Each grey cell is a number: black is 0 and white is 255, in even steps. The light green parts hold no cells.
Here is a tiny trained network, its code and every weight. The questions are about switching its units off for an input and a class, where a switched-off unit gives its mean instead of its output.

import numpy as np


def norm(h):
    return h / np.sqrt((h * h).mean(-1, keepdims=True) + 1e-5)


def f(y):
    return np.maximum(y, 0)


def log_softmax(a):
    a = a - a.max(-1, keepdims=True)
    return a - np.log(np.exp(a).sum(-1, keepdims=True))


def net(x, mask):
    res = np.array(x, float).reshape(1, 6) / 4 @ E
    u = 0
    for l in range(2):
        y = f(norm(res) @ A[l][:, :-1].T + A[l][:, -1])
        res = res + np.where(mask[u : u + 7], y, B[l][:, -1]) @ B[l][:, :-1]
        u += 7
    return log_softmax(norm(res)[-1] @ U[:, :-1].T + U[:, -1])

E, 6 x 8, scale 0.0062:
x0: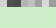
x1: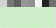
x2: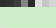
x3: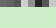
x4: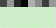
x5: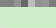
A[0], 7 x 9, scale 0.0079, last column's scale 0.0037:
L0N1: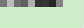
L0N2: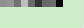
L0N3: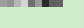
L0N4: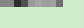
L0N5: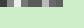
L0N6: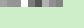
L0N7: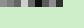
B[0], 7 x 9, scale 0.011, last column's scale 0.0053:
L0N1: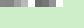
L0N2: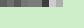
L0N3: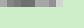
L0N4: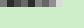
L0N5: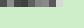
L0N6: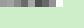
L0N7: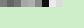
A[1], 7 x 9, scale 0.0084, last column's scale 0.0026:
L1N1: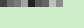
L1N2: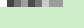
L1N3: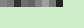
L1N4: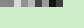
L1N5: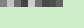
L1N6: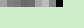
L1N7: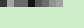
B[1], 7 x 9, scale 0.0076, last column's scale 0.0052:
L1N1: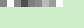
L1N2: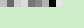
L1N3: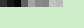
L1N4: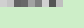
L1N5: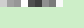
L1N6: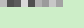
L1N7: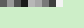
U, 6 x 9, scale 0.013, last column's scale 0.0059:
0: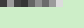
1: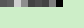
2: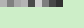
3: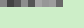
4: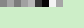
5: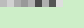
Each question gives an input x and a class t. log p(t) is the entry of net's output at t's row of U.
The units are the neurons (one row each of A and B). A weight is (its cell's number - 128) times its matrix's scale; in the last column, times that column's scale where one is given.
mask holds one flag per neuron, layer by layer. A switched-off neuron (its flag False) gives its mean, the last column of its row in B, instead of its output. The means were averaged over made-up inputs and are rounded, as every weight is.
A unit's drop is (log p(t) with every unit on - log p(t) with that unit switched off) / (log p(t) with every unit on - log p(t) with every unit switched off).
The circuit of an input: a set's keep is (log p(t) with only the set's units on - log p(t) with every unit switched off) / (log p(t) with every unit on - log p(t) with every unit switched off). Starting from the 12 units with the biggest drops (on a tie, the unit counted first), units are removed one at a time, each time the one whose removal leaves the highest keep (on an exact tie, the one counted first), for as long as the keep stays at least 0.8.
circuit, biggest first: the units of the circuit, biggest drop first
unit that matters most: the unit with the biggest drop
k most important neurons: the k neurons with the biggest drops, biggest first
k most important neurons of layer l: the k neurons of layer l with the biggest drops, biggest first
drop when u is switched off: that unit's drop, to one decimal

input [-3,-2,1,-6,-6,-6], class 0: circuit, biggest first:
(L0N5)
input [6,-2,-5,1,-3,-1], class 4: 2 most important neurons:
(L0N7, L0N2)
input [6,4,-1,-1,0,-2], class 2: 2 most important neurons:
(L1N2, L0N1)
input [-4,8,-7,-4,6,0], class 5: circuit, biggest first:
(L0N7, L1N5)
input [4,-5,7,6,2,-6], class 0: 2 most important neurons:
(L0N1, L1N1)
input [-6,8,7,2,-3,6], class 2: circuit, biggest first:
(L0N7, L1N3)
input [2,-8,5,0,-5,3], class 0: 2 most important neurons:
(L0N5, L0N1)
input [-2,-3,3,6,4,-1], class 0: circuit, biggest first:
(L0N1, L1N7)
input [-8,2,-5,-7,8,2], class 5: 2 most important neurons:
(L0N7, L1N4)
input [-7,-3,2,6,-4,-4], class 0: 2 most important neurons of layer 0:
(L0N5, L0N1)
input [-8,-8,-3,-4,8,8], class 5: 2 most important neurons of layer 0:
(L0N1, L0N7)
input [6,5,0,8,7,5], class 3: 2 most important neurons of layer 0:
(L0N4, L0N7)
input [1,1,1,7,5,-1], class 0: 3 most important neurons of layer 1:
(L1N5, L1N2, L1N1)
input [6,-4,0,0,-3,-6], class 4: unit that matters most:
L0N6
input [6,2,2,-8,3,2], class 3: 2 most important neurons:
(L1N3, L0N4)
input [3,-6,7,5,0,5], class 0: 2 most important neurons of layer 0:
(L0N1, L0N3)
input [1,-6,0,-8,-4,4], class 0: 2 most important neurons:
(L0N5, L0N1)
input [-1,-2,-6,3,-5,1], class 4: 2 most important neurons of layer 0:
(L0N7, L0N2)
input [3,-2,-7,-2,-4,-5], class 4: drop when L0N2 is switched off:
0.4
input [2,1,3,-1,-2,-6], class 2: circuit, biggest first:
(L1N2)
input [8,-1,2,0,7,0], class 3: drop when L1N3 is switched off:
-0.1
